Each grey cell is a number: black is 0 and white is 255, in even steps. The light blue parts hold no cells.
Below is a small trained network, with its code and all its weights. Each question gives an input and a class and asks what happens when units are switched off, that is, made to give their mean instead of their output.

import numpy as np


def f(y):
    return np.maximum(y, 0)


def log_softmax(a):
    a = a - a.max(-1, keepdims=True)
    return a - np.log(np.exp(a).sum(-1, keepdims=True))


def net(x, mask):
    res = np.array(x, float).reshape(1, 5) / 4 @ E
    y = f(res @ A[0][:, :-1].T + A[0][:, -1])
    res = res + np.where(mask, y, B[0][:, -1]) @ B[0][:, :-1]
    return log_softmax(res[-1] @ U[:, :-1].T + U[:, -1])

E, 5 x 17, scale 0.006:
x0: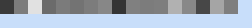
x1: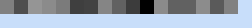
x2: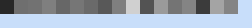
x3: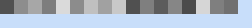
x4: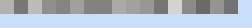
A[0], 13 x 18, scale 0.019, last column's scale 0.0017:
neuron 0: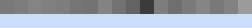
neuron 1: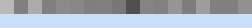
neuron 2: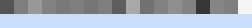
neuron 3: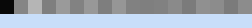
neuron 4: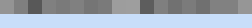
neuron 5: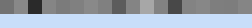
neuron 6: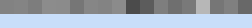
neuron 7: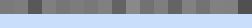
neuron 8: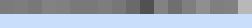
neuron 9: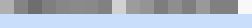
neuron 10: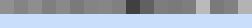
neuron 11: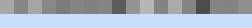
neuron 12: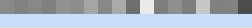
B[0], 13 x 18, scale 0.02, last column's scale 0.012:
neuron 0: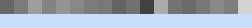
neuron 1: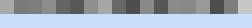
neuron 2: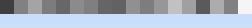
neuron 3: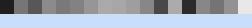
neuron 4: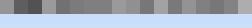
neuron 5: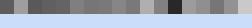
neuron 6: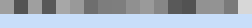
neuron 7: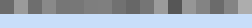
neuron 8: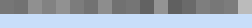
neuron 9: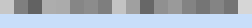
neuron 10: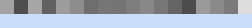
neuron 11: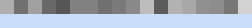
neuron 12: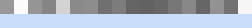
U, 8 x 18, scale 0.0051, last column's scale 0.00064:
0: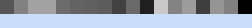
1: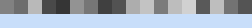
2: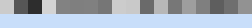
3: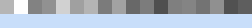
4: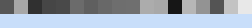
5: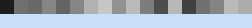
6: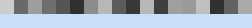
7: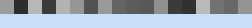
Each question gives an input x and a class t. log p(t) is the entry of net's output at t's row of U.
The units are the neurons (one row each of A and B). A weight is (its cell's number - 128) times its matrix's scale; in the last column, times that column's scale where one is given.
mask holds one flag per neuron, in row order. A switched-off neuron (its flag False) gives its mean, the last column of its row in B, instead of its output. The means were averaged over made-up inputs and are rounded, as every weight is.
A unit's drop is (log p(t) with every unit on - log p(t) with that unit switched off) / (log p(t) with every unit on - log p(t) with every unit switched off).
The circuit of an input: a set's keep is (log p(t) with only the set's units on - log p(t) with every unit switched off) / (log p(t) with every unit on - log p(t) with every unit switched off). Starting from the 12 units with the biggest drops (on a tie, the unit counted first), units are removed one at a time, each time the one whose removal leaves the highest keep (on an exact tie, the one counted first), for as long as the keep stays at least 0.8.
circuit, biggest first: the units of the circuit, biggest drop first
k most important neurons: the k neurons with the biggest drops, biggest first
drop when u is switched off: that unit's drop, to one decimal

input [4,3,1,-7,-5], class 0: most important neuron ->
neuron 2
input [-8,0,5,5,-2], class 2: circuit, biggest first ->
neuron 9; neuron 4
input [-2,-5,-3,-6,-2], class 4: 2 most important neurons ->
neuron 5; neuron 2
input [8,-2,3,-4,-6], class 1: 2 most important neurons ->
neuron 2; neuron 11
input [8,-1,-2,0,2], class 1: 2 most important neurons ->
neuron 11; neuron 2
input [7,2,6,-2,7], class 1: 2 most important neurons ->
neuron 2; neuron 11
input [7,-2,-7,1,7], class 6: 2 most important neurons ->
neuron 1; neuron 11
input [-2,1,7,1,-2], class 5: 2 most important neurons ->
neuron 12; neuron 3
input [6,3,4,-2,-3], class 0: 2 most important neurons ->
neuron 2; neuron 0
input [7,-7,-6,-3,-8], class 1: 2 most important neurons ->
neuron 11; neuron 9
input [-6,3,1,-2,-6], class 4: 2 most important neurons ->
neuron 5; neuron 7
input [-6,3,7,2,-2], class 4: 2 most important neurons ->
neuron 10; neuron 5
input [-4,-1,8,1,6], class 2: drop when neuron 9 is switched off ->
0.2
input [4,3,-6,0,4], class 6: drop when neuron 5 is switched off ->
0.0
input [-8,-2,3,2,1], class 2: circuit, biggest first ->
neuron 9
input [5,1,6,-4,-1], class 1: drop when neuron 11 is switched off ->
0.1
